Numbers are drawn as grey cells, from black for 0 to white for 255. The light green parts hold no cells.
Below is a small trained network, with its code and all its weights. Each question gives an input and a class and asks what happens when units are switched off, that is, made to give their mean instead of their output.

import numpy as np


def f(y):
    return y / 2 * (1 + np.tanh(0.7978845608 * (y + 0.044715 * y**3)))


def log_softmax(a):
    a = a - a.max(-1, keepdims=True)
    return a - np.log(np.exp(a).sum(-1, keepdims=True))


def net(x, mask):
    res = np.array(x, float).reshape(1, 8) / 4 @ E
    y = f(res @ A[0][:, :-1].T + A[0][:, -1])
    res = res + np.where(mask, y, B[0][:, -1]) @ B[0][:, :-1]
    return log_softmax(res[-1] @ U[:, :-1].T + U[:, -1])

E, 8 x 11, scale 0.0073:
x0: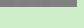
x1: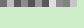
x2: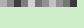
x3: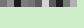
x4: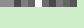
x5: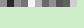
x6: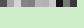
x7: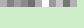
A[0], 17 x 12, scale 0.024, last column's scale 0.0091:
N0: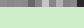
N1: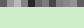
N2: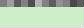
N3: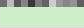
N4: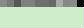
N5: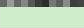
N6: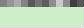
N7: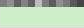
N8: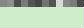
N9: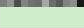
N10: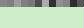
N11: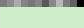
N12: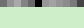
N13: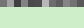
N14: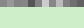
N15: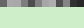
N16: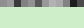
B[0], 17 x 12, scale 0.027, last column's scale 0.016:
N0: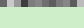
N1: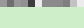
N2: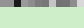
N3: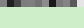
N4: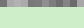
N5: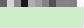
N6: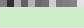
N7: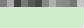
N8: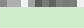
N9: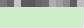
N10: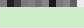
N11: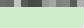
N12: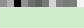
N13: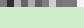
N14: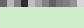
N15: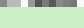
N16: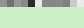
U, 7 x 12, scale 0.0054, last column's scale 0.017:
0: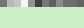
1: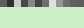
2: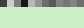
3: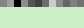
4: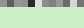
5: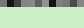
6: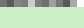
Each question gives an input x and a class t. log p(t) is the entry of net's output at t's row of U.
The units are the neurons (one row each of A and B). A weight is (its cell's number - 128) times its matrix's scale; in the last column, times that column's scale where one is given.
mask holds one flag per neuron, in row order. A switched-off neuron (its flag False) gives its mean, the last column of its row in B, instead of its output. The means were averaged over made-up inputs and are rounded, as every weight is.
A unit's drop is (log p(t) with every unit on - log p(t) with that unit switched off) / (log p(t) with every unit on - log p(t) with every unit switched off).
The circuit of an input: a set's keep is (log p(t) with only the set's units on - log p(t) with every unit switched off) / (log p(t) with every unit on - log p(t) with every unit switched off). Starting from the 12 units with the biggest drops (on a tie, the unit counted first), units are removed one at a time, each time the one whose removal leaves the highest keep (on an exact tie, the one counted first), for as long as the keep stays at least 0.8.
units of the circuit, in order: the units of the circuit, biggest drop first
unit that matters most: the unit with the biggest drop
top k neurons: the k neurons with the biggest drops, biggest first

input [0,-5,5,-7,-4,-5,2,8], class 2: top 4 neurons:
(N14; N0; N13; N9)
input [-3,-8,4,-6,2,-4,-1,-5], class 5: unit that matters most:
N10
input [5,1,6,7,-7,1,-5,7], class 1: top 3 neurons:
(N13; N5; N9)
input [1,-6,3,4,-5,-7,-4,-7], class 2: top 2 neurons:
(N5; N3)
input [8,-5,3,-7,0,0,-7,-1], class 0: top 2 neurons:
(N8; N13)
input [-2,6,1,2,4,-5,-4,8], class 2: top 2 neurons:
(N14; N0)
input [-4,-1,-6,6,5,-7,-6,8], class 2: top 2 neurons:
(N14; N0)
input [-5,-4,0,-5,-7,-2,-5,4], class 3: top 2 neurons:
(N12; N15)
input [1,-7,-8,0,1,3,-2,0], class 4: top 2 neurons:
(N1; N3)
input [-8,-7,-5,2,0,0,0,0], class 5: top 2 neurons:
(N10; N16)
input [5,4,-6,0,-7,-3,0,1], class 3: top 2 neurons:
(N12; N16)
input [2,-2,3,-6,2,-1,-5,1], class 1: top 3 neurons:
(N6; N15; N11)
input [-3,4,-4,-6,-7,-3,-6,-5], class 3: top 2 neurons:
(N12; N15)
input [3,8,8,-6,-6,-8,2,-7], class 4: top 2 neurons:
(N16; N10)
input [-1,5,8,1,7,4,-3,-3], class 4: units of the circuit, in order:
(N16)
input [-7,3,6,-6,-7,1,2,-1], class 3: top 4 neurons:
(N12; N13; N1; N9)
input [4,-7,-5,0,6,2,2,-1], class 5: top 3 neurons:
(N12; N10; N16)
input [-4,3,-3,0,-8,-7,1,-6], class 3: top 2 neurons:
(N12; N14)
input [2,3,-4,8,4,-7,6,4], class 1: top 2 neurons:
(N13; N9)
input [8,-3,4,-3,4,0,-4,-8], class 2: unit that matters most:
N5
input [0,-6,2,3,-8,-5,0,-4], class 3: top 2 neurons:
(N12; N3)
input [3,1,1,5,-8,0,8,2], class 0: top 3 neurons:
(N15; N2; N7)
